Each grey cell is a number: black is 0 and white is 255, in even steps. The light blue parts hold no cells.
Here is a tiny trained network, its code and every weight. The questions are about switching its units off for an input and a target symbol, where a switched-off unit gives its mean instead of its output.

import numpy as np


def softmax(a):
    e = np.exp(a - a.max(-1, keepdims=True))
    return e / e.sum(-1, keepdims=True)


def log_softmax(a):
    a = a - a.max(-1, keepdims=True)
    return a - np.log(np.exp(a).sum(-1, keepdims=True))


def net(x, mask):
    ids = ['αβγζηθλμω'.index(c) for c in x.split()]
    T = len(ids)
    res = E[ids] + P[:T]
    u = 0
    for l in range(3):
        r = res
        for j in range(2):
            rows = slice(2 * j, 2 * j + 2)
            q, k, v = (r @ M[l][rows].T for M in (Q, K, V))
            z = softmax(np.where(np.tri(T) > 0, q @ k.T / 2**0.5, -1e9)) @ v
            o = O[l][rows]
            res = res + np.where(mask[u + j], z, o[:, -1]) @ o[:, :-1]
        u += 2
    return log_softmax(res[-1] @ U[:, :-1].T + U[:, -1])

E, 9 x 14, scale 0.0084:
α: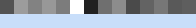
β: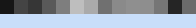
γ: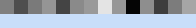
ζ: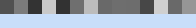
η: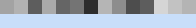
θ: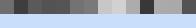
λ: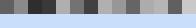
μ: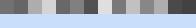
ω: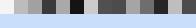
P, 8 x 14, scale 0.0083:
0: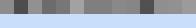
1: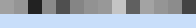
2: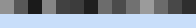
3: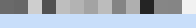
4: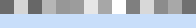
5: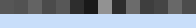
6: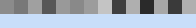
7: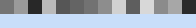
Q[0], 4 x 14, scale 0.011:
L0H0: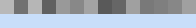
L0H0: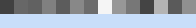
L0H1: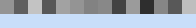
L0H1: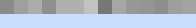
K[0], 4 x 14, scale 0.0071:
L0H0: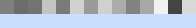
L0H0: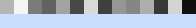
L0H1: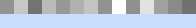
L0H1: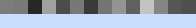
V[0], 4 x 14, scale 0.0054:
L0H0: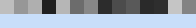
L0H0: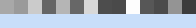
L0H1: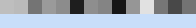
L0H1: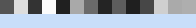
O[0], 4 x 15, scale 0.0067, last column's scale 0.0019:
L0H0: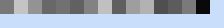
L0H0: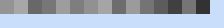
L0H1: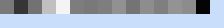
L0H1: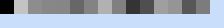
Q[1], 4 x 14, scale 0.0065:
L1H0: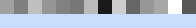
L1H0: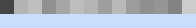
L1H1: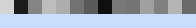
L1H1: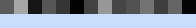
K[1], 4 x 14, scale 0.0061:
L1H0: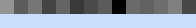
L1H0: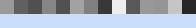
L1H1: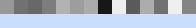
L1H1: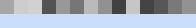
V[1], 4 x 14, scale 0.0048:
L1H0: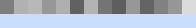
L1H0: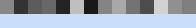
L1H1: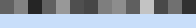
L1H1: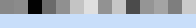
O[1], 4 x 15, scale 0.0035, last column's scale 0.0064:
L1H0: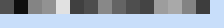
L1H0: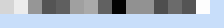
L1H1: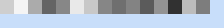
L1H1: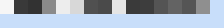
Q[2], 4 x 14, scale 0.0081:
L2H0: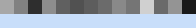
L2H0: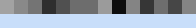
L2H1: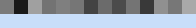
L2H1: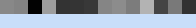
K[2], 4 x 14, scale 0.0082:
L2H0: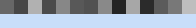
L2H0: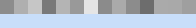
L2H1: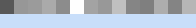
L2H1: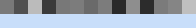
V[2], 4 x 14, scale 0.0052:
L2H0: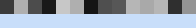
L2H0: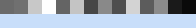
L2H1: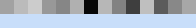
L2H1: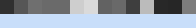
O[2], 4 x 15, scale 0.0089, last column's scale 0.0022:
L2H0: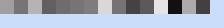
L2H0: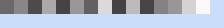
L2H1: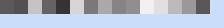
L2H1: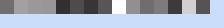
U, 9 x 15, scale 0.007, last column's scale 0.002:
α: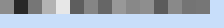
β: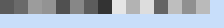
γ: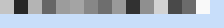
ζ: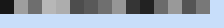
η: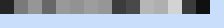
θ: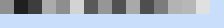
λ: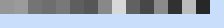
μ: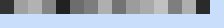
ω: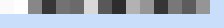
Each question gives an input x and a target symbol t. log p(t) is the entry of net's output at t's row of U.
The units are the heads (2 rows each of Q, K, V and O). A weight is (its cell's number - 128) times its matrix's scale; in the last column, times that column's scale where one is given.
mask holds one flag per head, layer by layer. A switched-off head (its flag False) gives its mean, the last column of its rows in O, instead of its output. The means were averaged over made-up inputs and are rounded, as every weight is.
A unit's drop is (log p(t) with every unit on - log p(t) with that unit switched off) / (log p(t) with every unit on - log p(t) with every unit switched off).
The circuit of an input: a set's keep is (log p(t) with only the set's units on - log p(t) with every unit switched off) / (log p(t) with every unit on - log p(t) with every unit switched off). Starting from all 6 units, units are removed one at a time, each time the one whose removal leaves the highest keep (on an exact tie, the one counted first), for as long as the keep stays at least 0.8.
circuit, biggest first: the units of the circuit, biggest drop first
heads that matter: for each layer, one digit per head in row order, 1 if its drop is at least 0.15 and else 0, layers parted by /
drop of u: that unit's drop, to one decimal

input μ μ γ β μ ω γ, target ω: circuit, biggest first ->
(L0H0)
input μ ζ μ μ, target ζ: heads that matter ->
01 / 00 / 01
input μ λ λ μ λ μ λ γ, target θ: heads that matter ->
00 / 00 / 10
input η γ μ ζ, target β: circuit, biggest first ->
(L2H0, L2H1)
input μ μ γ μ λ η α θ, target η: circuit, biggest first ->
(L2H1, L0H1)
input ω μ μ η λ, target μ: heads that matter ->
10 / 11 / 10
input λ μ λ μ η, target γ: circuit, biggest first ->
(L2H0, L0H0)
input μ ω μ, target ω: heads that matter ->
10 / 01 / 00
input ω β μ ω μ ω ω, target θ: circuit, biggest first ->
(L0H0, L1H0)
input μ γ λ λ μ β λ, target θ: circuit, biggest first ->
(L2H0, L0H0)
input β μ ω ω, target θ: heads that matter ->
00 / 10 / 10
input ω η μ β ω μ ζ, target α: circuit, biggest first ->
(L0H1, L2H0)
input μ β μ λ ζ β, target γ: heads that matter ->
00 / 00 / 10
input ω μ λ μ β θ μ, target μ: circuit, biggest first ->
(L0H0, L1H1, L1H0)
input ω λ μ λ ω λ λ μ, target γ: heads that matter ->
01 / 10 / 10
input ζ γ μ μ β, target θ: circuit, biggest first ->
(L2H0, L0H1)
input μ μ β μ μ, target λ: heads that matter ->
00 / 00 / 11
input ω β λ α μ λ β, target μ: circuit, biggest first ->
(L0H0, L2H1, L2H0)
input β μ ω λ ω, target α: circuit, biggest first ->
(L0H1, L1H0)
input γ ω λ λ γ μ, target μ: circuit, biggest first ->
(L0H0, L1H1, L2H1)
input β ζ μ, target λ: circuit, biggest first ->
(L2H1)
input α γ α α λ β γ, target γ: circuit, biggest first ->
(L2H0)
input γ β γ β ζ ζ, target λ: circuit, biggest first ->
(L2H1, L2H0)
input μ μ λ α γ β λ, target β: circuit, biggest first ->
(L2H0, L2H1)
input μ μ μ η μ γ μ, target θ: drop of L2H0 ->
0.4
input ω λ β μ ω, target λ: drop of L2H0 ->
0.2
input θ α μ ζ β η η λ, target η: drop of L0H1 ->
0.2
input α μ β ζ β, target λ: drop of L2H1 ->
0.6
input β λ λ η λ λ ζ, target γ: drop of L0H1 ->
0.0
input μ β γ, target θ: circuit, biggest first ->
(L2H0)
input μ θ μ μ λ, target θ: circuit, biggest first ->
(L2H0, L0H1)
